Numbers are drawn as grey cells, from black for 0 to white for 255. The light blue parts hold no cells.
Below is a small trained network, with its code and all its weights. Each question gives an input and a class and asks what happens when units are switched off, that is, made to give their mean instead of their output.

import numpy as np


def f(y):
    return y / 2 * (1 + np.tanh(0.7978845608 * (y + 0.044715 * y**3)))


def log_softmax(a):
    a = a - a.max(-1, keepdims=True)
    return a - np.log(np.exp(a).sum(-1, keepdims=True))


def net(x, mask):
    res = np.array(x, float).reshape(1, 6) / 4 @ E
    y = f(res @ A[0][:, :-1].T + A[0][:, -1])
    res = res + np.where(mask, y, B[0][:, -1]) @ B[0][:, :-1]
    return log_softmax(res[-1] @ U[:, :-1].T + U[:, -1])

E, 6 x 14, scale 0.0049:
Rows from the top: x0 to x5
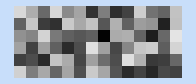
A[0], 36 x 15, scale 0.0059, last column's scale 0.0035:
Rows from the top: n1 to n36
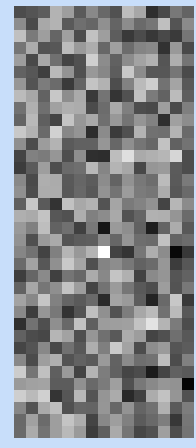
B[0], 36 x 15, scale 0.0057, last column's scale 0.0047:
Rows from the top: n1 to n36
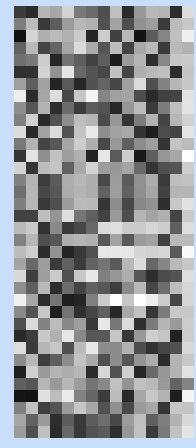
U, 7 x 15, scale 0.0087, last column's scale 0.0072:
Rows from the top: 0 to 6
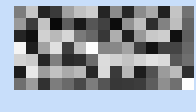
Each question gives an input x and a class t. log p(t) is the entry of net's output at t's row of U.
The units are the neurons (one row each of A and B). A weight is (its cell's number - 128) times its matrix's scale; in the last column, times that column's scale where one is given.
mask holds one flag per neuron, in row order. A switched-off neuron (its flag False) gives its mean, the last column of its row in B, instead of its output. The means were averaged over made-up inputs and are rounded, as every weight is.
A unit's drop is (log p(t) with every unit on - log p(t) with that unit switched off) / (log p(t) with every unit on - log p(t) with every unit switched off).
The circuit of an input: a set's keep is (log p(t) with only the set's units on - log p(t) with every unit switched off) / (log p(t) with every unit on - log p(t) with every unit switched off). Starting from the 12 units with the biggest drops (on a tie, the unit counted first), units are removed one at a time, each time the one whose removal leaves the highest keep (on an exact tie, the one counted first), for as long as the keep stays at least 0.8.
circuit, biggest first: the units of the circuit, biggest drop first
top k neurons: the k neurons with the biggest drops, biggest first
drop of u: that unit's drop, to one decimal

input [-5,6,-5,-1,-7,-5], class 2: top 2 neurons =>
n33; n18
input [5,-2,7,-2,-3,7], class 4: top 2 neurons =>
n25; n19
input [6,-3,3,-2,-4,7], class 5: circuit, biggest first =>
n31
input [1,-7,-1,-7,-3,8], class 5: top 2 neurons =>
n3; n31
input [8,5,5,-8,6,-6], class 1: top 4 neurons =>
n36; n9; n24; n35
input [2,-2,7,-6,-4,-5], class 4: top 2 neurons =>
n25; n19
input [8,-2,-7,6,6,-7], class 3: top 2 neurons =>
n8; n11
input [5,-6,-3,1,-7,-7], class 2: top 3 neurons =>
n33; n18; n3
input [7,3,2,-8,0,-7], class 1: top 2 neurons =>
n36; n9
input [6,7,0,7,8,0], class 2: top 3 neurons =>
n28; n1; n6
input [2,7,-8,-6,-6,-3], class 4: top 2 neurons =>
n21; n27
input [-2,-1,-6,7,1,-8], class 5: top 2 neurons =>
n27; n13
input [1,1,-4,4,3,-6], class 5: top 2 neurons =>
n27; n25
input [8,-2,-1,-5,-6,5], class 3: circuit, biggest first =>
n11
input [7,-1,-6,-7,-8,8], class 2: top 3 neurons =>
n33; n18; n13
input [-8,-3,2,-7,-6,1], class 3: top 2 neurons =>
n23; n29
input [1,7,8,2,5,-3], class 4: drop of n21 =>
-0.1
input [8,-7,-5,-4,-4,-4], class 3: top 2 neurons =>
n11; n8
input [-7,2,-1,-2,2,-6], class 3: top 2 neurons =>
n23; n29
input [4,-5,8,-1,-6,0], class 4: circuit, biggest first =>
n25
